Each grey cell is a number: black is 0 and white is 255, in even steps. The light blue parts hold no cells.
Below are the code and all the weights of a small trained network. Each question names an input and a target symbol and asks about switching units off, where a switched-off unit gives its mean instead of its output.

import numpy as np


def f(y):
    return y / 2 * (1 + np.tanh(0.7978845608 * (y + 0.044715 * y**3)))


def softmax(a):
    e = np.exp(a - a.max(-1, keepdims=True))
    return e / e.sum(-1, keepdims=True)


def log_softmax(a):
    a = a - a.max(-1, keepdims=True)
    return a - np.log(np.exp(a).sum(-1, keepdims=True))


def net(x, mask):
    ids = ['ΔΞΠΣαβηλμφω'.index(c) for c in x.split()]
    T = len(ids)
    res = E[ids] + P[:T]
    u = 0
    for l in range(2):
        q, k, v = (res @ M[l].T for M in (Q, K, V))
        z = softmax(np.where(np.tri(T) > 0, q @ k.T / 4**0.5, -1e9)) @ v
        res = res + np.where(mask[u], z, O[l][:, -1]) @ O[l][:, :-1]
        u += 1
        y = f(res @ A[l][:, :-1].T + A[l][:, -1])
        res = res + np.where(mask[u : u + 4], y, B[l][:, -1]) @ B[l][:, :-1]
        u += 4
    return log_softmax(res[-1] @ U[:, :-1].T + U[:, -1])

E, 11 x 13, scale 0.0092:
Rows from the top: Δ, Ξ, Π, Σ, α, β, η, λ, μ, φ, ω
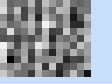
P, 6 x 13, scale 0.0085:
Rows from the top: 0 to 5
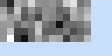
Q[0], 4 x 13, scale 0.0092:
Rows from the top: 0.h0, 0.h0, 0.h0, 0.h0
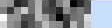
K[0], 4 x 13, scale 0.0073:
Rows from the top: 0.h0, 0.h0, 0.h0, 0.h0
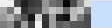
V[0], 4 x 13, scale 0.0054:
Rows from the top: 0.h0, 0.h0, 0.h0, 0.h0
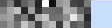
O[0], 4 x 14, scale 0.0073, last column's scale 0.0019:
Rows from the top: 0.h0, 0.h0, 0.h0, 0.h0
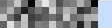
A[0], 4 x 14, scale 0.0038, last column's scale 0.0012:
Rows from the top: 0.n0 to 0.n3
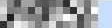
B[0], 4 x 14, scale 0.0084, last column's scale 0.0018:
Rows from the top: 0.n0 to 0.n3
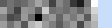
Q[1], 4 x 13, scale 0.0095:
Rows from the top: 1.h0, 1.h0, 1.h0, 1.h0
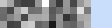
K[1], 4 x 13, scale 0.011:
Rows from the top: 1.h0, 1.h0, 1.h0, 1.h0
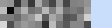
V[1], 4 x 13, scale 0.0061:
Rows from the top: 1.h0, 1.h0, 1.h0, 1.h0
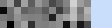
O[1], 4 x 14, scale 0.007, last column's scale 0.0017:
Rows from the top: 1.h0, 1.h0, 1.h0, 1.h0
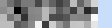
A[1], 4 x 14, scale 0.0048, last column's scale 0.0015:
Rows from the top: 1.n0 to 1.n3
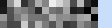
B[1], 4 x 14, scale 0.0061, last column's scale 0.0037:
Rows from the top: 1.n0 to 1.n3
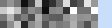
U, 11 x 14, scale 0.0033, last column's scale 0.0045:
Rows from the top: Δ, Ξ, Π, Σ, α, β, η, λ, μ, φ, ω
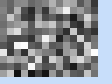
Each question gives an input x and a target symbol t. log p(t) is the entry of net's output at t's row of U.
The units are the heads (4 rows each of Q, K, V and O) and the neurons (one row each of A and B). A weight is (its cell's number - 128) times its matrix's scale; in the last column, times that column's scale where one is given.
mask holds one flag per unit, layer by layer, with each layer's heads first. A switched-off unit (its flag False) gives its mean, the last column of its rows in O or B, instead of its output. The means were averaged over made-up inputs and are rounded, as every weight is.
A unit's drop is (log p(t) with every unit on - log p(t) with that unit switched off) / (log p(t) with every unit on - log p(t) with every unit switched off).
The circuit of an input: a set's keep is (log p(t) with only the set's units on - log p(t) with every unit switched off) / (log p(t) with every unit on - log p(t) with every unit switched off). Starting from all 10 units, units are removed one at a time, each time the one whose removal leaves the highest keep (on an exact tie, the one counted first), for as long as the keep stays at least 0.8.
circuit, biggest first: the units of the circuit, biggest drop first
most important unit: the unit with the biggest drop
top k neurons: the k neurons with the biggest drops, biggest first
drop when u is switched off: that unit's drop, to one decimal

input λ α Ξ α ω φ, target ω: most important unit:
0.h0
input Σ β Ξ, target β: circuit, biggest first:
[0.h0 1.h0 1.n1]
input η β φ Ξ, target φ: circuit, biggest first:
[0.h0 1.h0]
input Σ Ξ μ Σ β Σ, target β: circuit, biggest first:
[0.h0 1.n1]
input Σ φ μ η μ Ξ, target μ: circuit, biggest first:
[1.h0 0.h0]
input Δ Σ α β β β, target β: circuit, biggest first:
[0.h0 1.n1]
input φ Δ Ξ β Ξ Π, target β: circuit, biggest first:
[0.h0 1.h0 1.n1]
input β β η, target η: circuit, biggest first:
[1.h0 0.h0]
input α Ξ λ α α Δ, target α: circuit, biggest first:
[1.h0 1.n1 0.h0]
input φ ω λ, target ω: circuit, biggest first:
[0.h0 0.n2]
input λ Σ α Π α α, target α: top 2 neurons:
[1.n1 0.n0]
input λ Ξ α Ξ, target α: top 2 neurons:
[1.n1 0.n2]
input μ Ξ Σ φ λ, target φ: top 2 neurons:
[0.n0 1.n1]
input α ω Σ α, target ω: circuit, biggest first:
[0.h0]
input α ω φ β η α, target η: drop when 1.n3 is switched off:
0.0
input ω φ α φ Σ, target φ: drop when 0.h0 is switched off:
0.8
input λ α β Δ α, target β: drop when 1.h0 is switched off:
0.2
